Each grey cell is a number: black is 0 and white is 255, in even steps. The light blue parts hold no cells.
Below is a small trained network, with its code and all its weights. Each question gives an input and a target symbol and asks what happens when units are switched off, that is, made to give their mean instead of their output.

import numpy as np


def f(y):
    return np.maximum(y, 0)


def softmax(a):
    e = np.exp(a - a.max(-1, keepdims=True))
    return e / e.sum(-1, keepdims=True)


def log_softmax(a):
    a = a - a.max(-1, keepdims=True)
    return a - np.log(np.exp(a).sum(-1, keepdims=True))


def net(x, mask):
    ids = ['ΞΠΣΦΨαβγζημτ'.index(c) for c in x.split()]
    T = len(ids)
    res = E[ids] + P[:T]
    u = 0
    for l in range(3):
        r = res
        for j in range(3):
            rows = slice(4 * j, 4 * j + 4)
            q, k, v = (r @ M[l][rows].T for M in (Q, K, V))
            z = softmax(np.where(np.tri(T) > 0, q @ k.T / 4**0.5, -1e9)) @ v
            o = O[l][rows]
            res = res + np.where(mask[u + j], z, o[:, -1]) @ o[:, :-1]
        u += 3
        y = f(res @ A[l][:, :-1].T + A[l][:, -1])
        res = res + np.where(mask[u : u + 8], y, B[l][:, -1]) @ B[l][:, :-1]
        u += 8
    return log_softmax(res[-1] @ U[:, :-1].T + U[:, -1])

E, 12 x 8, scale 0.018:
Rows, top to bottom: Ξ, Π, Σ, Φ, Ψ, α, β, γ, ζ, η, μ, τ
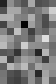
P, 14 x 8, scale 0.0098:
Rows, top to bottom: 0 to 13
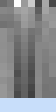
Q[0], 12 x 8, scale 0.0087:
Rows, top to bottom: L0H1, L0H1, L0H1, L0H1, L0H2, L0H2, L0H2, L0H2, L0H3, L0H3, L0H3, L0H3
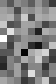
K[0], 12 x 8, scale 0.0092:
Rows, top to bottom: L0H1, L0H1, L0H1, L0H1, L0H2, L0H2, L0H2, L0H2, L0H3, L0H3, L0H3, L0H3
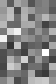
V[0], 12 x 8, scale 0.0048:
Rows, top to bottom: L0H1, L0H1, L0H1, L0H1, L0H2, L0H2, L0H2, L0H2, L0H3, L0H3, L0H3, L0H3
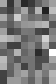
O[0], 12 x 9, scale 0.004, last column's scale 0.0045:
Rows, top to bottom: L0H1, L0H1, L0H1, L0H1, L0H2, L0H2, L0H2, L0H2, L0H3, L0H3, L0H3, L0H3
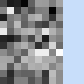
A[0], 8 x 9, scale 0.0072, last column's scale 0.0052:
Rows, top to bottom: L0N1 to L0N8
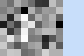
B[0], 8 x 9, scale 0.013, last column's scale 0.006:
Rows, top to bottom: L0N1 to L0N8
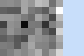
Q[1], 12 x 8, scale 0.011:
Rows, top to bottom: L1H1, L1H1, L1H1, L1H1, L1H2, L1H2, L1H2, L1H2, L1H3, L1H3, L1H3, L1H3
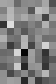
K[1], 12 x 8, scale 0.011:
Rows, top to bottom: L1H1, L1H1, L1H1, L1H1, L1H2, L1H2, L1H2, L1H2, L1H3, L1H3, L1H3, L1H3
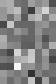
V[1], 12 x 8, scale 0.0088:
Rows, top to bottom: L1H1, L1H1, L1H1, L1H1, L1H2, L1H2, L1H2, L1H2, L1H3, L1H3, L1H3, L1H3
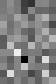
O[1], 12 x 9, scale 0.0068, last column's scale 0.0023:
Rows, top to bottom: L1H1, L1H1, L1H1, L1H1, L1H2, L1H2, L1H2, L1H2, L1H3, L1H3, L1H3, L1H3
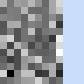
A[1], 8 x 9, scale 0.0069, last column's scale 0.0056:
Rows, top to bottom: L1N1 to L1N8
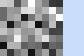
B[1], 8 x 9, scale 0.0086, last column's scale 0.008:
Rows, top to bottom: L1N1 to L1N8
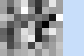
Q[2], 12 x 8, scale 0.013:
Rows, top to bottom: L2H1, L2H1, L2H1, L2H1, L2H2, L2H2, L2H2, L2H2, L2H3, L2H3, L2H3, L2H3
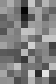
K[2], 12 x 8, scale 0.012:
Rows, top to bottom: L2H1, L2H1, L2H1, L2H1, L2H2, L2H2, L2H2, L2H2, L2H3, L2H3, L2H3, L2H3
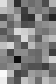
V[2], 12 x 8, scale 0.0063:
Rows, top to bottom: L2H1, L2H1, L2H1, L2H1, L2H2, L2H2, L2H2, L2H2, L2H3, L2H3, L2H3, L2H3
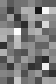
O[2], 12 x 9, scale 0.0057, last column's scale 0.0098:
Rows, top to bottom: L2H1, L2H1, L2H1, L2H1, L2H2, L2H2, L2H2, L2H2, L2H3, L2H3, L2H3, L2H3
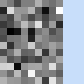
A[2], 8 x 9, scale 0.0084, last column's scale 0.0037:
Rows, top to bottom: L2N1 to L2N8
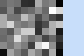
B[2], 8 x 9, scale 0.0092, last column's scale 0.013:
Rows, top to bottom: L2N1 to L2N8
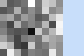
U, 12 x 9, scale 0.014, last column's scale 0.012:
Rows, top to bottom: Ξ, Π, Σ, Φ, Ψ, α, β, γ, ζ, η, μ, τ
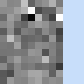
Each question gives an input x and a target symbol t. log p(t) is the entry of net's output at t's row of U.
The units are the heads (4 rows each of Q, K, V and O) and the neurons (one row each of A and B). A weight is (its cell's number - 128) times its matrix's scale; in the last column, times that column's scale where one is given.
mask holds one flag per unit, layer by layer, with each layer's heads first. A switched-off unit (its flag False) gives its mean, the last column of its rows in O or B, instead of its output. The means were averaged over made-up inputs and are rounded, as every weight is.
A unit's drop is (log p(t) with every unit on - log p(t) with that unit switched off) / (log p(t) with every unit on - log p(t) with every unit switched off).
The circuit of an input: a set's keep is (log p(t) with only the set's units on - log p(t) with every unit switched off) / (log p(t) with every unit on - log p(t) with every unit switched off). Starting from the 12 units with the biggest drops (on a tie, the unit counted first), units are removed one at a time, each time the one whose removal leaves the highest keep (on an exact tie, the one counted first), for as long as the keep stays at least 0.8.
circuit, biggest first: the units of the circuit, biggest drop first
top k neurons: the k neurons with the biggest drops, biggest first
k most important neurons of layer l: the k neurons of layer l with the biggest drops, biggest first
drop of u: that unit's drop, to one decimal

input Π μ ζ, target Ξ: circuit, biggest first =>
[L2N5, L0H2]
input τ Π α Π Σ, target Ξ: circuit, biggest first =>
[L1N1, L2N5]
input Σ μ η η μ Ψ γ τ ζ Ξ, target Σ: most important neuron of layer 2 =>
[L2N3]
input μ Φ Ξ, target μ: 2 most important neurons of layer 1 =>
[L1N7, L1N5]
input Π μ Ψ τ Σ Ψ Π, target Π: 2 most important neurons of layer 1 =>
[L1N2, L1N3]
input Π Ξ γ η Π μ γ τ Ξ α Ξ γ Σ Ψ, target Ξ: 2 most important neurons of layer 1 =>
[L1N5, L1N6]
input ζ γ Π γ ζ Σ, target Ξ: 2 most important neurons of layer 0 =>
[L0N4, L0N8]
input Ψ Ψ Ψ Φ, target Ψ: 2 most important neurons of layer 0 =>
[L0N2, L0N3]
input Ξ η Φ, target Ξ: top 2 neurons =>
[L0N2, L0N4]
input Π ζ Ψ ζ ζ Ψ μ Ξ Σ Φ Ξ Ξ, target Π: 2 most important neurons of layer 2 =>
[L2N5, L2N4]
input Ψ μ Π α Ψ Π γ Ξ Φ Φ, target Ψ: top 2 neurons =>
[L0N2, L1N3]
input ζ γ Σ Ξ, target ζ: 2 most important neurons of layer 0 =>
[L0N3, L0N5]
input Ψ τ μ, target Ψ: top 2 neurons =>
[L0N4, L1N3]
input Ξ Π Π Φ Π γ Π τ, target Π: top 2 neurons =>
[L2N5, L1N5]
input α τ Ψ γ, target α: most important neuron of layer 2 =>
[L2N8]
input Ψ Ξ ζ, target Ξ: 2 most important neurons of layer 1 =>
[L1N5, L1N1]
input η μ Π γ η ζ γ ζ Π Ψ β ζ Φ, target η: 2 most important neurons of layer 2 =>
[L2N4, L2N5]
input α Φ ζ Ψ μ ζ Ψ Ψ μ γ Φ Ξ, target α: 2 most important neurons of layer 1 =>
[L1N3, L1N2]
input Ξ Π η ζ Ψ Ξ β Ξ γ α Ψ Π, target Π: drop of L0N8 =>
0.0
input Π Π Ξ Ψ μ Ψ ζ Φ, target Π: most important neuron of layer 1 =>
[L1N5]
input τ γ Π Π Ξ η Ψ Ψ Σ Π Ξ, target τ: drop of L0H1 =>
0.1
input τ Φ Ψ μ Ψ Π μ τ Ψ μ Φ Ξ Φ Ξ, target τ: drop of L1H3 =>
0.4
